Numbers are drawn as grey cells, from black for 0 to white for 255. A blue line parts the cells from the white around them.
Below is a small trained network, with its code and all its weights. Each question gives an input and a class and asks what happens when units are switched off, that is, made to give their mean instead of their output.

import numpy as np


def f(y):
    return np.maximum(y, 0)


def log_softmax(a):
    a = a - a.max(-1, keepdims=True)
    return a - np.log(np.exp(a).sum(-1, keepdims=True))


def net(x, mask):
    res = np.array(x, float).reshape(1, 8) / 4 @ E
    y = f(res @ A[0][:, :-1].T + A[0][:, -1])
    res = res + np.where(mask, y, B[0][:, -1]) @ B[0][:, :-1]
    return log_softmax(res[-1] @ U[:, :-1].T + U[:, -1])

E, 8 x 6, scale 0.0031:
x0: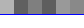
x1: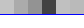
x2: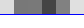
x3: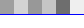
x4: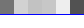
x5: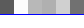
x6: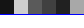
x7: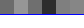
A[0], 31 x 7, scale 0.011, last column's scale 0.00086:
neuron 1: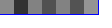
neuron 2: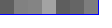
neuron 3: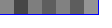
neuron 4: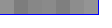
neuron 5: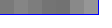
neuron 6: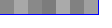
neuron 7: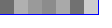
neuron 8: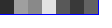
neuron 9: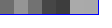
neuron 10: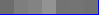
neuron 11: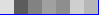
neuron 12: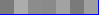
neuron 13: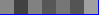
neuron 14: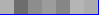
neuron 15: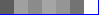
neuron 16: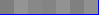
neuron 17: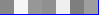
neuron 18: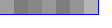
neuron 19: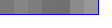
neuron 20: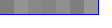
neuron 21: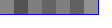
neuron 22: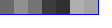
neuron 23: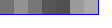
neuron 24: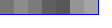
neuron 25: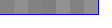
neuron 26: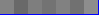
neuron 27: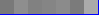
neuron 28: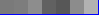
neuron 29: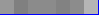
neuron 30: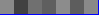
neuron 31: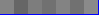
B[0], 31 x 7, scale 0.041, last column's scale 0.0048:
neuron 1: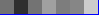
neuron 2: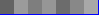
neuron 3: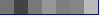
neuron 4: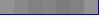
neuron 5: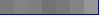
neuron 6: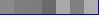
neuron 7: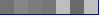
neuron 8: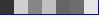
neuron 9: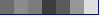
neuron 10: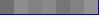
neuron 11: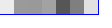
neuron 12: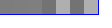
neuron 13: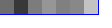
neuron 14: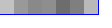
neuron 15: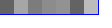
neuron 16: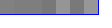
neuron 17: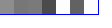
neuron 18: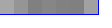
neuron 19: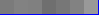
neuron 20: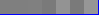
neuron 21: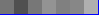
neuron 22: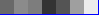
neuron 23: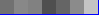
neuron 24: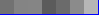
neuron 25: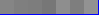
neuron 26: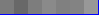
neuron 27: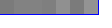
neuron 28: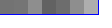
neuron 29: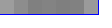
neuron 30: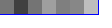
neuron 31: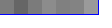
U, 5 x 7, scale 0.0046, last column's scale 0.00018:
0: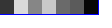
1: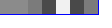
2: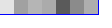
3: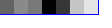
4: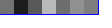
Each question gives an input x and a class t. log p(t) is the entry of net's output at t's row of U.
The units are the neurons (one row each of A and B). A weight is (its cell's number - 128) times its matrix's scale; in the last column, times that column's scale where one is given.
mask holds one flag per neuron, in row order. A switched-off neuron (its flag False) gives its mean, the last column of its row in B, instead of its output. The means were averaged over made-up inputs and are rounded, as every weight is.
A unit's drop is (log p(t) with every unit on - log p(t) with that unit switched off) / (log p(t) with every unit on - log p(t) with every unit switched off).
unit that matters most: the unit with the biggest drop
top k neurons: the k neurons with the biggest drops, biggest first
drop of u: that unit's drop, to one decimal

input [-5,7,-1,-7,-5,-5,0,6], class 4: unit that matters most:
neuron 1
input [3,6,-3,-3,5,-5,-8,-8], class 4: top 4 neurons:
[neuron 1; neuron 30; neuron 3; neuron 13]
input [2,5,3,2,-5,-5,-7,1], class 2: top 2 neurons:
[neuron 11; neuron 14]
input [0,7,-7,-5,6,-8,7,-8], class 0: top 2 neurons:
[neuron 8; neuron 17]
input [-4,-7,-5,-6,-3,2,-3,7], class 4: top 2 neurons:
[neuron 1; neuron 13]
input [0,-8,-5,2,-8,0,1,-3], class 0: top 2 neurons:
[neuron 8; neuron 2]
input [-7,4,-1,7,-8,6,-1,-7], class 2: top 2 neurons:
[neuron 11; neuron 14]
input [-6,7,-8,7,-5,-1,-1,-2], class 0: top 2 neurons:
[neuron 17; neuron 22]
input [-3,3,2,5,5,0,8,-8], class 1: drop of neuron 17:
0.2
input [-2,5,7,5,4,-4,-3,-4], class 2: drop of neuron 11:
0.2
